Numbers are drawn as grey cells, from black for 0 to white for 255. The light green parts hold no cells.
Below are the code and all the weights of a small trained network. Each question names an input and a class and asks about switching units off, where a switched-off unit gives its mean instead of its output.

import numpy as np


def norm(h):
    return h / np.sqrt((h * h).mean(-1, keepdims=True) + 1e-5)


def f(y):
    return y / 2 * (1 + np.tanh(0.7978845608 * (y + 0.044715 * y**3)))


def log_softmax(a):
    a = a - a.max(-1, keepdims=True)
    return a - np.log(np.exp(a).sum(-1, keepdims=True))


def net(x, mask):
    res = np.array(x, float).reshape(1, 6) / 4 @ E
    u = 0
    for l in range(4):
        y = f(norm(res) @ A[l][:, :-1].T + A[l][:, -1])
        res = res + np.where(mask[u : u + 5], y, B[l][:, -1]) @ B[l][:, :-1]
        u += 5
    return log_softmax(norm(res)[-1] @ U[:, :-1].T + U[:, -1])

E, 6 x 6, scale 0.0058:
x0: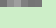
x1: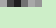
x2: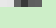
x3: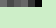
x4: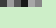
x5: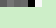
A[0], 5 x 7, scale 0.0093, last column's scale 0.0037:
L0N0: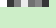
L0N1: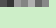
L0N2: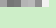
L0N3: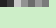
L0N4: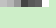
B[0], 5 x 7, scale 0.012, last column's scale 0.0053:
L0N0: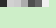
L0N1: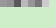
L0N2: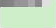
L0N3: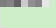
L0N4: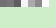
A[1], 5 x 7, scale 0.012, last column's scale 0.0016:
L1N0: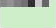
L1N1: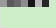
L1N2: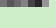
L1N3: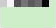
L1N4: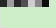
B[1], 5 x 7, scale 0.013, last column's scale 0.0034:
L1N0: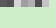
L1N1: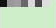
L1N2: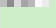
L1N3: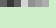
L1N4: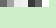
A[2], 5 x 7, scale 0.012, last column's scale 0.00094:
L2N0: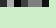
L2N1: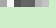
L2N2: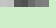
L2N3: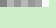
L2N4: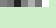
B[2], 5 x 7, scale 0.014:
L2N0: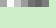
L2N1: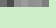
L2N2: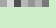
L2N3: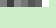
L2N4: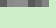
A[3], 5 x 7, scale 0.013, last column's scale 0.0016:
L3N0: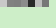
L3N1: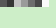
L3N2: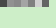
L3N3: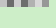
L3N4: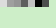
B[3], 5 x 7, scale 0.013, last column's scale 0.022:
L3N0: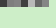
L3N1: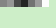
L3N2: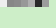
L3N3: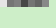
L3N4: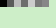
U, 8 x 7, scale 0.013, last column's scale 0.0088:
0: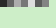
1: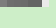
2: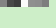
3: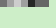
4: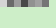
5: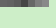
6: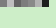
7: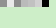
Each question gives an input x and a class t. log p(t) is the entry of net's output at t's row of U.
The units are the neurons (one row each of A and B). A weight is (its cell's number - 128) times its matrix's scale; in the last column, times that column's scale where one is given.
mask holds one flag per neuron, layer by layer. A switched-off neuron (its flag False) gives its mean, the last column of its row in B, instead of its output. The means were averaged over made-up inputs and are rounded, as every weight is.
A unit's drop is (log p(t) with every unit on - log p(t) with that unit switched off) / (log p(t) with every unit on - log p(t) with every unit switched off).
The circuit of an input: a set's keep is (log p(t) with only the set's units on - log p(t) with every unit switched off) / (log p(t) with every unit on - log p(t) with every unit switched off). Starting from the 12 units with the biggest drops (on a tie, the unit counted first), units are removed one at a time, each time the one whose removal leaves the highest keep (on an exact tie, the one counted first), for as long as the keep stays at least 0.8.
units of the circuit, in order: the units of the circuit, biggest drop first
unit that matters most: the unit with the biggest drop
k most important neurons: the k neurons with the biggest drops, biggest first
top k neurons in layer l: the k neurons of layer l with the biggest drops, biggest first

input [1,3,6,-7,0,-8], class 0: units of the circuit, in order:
(L3N4)
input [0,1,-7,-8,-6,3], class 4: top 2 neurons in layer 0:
(L0N4 L0N2)
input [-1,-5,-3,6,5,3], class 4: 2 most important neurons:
(L1N2 L0N4)
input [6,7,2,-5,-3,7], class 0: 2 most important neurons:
(L1N1 L1N0)
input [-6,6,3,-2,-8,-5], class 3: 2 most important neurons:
(L0N0 L1N1)
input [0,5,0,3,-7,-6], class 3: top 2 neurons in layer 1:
(L1N1 L1N0)
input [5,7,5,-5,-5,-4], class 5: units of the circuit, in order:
(L1N2 L3N2)
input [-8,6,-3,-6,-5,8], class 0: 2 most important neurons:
(L1N1 L1N0)
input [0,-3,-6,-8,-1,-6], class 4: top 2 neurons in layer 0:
(L0N4 L0N2)
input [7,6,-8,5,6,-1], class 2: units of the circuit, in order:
(L0N1 L0N3)
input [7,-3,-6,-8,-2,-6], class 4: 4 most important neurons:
(L0N4 L1N1 L0N2 L3N3)
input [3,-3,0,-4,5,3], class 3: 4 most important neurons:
(L1N4 L0N0 L1N0 L0N2)
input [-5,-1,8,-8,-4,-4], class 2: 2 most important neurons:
(L0N4 L1N2)
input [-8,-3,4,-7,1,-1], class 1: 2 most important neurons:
(L1N2 L2N3)
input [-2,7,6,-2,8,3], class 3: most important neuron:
(L0N1)
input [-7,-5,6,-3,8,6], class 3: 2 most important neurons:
(L1N4 L0N4)
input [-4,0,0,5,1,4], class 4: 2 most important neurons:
(L1N2 L3N3)
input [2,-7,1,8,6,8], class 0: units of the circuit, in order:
(L1N1 L1N0 L0N0)
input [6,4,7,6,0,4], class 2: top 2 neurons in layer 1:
(L1N3 L1N2)
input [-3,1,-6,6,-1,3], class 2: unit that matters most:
L0N3
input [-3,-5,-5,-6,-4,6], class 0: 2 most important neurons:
(L1N1 L0N4)
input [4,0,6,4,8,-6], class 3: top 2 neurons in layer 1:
(L1N4 L1N1)
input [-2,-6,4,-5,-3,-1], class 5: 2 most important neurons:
(L1N2 L2N3)
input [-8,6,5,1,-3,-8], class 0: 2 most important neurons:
(L3N4 L0N2)
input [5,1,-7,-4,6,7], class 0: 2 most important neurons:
(L0N4 L1N1)
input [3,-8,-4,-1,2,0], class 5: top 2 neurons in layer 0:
(L0N4 L0N0)
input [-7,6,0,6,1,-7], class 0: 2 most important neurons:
(L3N4 L0N1)
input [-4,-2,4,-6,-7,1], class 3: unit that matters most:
L0N0
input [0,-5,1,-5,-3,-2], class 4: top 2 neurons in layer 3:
(L3N3 L3N4)
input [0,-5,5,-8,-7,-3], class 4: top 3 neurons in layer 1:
(L1N4 L1N1 L1N0)
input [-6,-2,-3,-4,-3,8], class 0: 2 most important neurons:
(L1N1 L1N0)
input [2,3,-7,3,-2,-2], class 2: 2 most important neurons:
(L0N3 L0N1)
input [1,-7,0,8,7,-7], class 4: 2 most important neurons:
(L1N2 L0N2)
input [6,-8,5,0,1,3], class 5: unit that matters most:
L0N1
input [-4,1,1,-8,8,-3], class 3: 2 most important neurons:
(L1N4 L1N2)
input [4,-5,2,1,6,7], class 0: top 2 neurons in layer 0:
(L0N0 L0N2)
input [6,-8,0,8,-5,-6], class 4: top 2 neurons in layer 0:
(L0N0 L0N2)
